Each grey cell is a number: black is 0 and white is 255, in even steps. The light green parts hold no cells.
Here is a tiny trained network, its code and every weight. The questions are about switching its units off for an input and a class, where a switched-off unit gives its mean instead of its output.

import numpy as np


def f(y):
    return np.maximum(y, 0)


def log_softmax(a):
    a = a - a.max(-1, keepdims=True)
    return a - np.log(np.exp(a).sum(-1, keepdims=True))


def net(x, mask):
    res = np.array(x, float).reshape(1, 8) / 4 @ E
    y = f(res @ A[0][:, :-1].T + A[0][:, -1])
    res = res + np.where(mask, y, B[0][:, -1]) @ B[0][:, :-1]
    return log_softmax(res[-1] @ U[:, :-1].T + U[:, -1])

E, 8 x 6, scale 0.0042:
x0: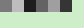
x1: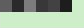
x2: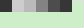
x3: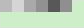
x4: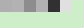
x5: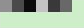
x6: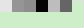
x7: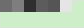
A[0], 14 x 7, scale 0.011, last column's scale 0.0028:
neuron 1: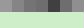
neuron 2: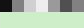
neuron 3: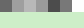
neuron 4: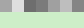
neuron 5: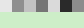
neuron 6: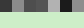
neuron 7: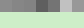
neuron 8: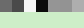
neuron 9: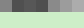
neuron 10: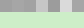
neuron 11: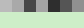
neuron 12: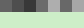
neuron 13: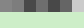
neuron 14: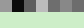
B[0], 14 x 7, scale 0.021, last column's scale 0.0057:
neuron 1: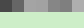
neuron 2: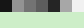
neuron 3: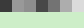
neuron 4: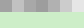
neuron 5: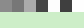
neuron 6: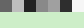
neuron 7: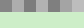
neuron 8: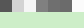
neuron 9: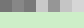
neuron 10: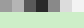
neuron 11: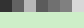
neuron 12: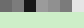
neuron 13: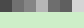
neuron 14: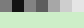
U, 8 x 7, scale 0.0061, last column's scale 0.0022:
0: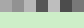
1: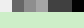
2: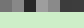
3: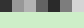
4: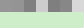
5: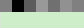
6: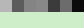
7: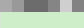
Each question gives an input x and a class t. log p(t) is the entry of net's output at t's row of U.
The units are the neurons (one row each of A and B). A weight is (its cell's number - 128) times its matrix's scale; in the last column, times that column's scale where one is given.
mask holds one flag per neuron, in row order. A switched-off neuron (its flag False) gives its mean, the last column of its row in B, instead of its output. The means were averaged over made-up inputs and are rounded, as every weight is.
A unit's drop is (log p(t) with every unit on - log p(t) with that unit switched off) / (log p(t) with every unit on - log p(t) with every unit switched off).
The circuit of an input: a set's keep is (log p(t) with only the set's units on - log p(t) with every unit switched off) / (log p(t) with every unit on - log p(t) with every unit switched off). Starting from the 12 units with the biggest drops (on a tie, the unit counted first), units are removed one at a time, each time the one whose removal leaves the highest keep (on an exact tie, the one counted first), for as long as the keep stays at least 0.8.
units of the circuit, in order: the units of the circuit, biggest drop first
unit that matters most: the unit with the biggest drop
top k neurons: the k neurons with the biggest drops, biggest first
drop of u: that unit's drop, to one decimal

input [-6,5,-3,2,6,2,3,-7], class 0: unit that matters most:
neuron 2
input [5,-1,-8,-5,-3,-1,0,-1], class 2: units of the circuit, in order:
[neuron 6; neuron 12]
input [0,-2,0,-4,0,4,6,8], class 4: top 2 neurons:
[neuron 10; neuron 9]
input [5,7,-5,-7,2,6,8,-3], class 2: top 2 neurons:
[neuron 6; neuron 12]
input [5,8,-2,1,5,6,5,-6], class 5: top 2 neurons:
[neuron 8; neuron 11]
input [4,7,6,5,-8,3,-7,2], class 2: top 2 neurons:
[neuron 6; neuron 8]
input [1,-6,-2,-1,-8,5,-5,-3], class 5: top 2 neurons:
[neuron 14; neuron 8]
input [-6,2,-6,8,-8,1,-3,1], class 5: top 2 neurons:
[neuron 14; neuron 4]
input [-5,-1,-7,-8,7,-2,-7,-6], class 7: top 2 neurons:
[neuron 10; neuron 14]
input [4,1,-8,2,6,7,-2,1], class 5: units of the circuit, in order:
[neuron 14; neuron 8]
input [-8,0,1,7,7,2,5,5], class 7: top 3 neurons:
[neuron 10; neuron 4; neuron 2]
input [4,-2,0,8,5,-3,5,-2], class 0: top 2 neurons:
[neuron 5; neuron 2]
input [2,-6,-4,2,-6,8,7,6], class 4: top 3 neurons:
[neuron 10; neuron 4; neuron 9]
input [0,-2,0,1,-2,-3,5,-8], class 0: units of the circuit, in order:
[neuron 5]
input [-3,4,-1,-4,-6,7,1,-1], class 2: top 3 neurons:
[neuron 6; neuron 12; neuron 11]
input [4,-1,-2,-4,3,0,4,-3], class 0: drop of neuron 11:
-0.1
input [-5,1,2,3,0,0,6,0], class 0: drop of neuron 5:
0.3
